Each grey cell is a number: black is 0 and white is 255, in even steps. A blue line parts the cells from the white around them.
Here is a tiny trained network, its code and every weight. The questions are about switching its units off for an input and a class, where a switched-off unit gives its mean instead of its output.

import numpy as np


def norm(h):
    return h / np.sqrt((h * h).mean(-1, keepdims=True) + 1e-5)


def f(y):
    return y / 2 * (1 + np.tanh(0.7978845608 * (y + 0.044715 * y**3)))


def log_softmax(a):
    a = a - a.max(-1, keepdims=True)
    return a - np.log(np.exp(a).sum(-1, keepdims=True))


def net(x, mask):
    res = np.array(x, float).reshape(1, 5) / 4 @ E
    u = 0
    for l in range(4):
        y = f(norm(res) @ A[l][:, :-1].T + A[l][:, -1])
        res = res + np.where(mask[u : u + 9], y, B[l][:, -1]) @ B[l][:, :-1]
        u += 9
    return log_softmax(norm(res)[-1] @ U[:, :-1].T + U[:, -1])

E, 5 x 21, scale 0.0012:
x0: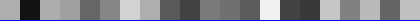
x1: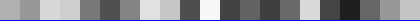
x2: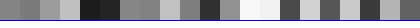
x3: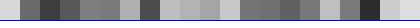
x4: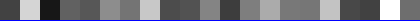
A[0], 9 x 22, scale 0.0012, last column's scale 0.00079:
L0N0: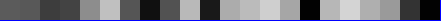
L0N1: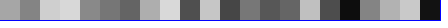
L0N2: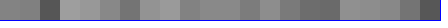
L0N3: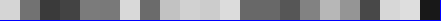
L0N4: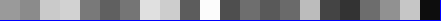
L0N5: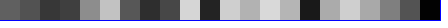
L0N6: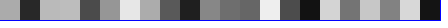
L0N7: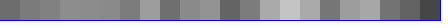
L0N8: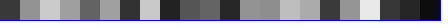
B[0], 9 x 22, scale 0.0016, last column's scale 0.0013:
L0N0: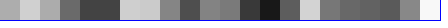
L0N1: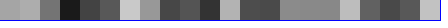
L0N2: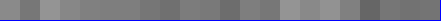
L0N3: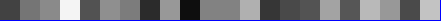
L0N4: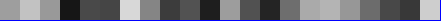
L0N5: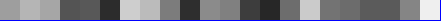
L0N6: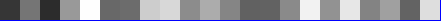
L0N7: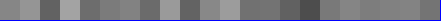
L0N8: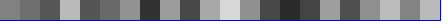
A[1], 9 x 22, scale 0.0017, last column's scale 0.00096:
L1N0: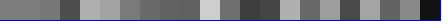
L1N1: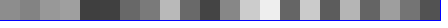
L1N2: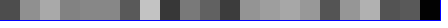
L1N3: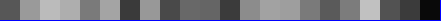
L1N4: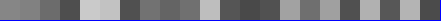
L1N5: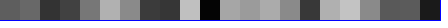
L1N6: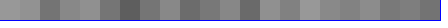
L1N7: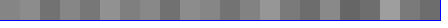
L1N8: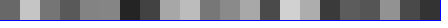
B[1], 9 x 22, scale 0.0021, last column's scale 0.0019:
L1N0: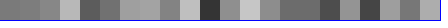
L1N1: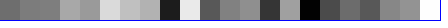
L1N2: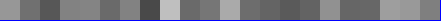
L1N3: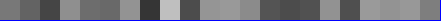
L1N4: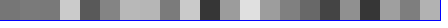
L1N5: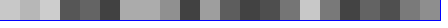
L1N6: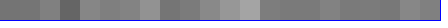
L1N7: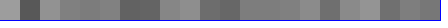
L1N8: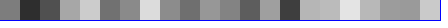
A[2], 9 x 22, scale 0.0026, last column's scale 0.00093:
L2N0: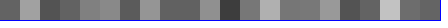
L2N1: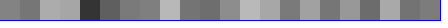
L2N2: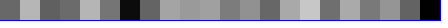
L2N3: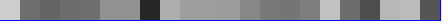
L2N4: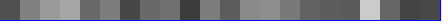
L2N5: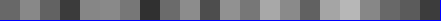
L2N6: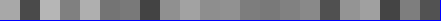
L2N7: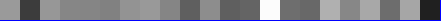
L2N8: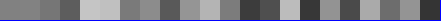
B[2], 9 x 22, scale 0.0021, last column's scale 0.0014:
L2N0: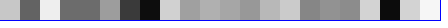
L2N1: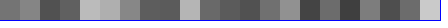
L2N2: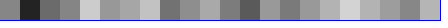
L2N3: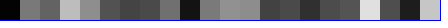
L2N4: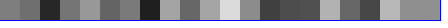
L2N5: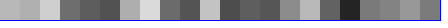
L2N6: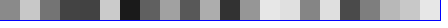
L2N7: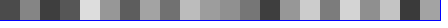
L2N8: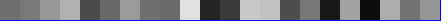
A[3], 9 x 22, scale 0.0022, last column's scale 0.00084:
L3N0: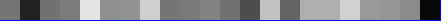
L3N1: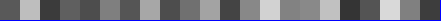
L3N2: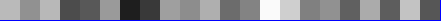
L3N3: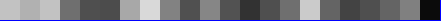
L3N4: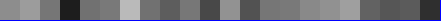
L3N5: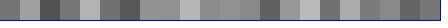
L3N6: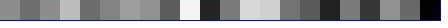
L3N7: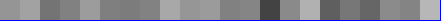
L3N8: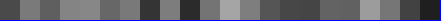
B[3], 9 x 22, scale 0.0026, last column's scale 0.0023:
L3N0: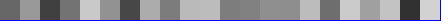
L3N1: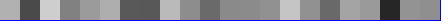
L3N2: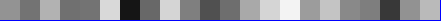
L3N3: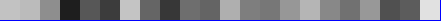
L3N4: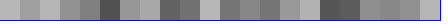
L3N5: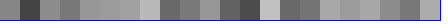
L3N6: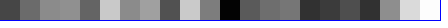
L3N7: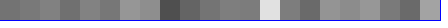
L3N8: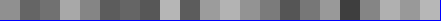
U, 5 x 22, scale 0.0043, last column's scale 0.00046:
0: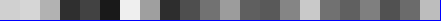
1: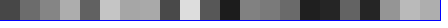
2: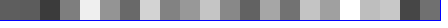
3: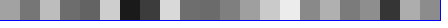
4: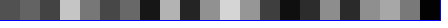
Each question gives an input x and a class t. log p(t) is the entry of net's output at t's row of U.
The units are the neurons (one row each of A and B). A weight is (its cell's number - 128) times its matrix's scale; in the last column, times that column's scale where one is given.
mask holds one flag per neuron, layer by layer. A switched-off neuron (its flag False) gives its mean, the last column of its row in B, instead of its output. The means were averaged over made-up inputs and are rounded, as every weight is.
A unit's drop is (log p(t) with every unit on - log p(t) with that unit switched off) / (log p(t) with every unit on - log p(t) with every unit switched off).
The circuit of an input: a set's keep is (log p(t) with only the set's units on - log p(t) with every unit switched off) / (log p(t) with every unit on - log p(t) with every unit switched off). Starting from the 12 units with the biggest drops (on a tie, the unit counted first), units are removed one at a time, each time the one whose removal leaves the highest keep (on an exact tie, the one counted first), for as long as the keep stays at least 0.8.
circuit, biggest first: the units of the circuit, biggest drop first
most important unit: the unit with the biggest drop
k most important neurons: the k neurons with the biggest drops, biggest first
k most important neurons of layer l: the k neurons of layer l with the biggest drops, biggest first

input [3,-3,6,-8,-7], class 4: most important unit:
L2N4
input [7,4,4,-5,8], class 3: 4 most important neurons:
(L2N0; L1N8; L2N2; L3N1)
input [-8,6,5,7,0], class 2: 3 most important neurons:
(L2N2; L1N8; L0N0)
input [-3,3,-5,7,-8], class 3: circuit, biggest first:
(L2N6; L3N2)
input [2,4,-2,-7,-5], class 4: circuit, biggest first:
(L2N4; L0N8)
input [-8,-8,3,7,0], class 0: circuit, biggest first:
(L2N5; L1N5)
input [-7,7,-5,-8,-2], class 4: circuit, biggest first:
(L2N4; L0N8; L1N3)
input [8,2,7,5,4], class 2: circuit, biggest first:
(L2N7; L3N0)
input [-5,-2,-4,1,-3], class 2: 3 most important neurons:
(L1N8; L1N1; L2N2)
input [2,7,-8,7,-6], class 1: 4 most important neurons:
(L2N8; L0N0; L0N5; L1N5)
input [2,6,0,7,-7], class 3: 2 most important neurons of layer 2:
(L2N6; L2N4)
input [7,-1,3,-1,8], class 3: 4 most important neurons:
(L2N0; L1N8; L3N2; L2N2)
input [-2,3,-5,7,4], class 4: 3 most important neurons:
(L2N3; L1N1; L0N3)
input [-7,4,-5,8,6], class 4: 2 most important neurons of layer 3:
(L3N0; L3N2)
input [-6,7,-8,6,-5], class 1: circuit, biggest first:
(L2N8)
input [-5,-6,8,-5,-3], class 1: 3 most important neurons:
(L1N1; L3N6; L0N4)
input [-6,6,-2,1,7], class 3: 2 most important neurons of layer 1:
(L1N1; L1N5)
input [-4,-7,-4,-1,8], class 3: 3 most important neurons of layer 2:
(L2N0; L2N7; L2N3)
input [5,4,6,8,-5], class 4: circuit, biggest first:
(L2N3; L0N3)
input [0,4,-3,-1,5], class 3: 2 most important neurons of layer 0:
(L0N0; L0N5)
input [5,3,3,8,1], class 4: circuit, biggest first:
(L2N3)
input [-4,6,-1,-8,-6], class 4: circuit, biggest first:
(L2N4; L0N8; L1N3)
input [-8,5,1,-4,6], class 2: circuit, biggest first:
(L2N2; L1N8)
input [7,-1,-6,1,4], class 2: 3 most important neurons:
(L1N1; L0N6; L2N7)
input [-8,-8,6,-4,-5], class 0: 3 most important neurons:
(L0N6; L2N5; L1N5)
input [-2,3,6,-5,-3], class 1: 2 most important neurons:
(L1N1; L3N6)
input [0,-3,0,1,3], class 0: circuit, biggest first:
(L0N0)
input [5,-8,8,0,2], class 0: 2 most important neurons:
(L1N5; L0N5)
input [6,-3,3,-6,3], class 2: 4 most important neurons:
(L2N7; L0N6; L0N3; L2N3)
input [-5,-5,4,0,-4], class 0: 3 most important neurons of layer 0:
(L0N6; L0N5; L0N0)
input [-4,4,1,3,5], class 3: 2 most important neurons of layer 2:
(L2N0; L2N7)
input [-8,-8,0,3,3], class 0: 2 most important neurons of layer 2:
(L2N5; L2N7)
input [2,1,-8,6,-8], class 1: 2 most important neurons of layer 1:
(L1N4; L1N0)
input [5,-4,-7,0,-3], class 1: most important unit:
L2N8
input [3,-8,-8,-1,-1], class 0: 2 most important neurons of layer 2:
(L2N5; L2N1)
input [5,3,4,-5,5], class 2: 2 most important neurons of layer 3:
(L3N0; L3N6)
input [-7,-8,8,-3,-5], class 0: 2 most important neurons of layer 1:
(L1N5; L1N4)
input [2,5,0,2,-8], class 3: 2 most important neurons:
(L2N6; L3N2)
